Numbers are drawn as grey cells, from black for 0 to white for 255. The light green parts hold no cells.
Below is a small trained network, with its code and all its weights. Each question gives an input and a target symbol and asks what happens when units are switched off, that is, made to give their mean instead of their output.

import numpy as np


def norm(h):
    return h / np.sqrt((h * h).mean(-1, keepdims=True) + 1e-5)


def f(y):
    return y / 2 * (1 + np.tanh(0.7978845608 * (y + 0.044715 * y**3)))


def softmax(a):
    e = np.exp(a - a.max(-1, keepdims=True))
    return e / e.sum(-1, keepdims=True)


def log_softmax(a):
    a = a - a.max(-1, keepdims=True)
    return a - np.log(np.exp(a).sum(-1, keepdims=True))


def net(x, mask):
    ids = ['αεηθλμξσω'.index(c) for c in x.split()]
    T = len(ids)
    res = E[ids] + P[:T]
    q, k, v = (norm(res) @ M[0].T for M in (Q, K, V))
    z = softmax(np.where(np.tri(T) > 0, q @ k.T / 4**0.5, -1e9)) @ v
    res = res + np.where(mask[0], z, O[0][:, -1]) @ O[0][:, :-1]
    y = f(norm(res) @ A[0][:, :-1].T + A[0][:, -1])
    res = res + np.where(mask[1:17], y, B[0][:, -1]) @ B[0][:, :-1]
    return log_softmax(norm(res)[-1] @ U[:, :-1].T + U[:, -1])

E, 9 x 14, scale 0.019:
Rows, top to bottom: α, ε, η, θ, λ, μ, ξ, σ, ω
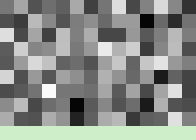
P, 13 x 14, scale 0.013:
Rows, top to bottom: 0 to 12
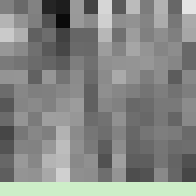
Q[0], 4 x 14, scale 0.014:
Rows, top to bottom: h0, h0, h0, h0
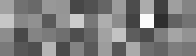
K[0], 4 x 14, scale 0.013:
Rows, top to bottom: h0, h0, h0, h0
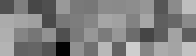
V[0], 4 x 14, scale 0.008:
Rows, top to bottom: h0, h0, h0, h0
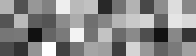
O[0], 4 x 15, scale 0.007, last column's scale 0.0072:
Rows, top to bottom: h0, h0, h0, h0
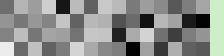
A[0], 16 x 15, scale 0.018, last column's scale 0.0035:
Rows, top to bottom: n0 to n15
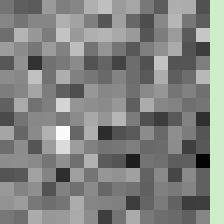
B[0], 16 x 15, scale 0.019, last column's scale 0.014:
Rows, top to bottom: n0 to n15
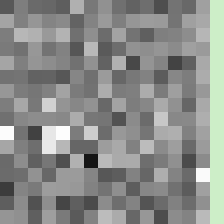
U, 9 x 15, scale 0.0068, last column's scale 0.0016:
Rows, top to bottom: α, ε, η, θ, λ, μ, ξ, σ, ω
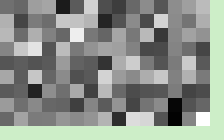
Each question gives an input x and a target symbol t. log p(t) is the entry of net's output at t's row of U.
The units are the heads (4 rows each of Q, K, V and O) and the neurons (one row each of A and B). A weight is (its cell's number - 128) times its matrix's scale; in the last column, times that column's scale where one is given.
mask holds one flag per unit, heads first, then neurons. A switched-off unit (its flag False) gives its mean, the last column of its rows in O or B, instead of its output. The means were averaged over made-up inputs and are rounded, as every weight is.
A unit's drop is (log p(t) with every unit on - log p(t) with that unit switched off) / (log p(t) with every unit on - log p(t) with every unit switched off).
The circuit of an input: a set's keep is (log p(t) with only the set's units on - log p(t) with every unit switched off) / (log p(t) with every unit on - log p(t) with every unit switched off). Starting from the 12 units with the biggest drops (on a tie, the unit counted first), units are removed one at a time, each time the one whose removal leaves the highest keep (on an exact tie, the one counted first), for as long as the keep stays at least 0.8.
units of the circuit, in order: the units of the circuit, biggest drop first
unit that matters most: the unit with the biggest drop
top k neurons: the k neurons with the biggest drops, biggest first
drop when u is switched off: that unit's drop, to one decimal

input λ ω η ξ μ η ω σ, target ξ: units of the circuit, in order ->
(h0 n14)
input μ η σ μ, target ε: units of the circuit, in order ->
(h0 n9)
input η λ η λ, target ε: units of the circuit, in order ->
(n12)
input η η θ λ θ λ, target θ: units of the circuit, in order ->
(h0 n2)
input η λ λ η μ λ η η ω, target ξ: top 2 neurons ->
(n0 n2)
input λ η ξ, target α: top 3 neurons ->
(n3 n12 n14)
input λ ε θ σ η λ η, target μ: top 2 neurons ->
(n1 n0)
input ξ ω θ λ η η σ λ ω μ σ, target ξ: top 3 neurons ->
(n11 n14 n5)
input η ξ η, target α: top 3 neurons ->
(n12 n9 n3)
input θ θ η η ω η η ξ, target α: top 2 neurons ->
(n3 n14)
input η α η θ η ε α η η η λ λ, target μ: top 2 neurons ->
(n1 n6)
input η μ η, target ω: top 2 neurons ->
(n12 n9)
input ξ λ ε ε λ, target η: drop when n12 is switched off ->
0.2
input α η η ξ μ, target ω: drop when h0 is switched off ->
0.7
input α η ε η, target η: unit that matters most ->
n12
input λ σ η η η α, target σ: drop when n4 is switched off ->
0.9
